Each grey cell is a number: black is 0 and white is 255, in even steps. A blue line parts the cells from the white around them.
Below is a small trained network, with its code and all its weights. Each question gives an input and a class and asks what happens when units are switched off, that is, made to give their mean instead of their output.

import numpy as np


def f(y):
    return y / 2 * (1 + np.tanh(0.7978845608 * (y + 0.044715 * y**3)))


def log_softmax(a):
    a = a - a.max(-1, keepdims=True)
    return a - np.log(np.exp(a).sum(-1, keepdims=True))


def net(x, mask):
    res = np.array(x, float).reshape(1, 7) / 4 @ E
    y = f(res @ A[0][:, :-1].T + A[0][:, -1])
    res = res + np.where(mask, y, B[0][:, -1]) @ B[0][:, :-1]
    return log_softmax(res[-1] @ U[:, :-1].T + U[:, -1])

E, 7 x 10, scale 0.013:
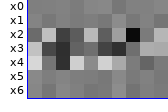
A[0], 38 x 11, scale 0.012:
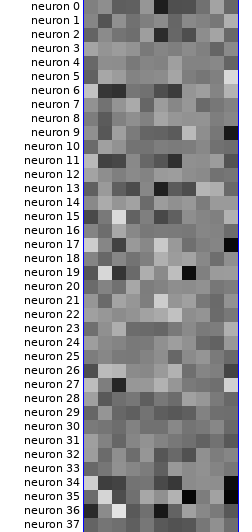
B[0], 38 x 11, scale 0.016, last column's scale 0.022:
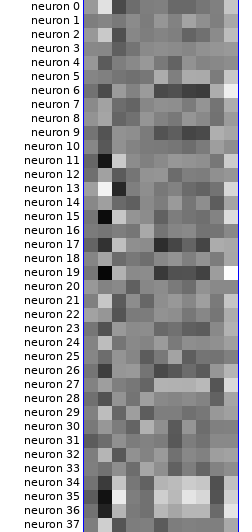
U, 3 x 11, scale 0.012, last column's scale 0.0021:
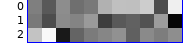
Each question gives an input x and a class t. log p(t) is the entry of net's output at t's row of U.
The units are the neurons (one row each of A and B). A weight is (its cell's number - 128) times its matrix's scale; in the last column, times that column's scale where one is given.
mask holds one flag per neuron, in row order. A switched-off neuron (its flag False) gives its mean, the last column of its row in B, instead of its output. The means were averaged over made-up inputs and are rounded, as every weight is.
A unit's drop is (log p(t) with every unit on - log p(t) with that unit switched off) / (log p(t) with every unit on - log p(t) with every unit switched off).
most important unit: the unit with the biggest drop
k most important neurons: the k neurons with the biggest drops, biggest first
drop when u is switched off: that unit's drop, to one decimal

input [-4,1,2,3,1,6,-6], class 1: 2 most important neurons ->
neuron 21; neuron 6
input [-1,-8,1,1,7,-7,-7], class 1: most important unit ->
neuron 17
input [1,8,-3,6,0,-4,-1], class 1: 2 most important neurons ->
neuron 6; neuron 35
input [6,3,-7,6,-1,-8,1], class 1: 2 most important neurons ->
neuron 6; neuron 9
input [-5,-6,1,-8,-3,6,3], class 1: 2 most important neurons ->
neuron 26; neuron 35
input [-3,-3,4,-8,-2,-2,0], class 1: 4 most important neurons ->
neuron 19; neuron 26; neuron 27; neuron 34
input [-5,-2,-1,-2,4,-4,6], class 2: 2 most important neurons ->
neuron 35; neuron 36
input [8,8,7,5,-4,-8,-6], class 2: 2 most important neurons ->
neuron 13; neuron 0
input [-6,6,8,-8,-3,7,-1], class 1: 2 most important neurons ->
neuron 19; neuron 26
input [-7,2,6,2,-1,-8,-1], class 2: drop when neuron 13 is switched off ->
0.2
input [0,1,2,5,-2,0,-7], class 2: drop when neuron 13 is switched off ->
0.1
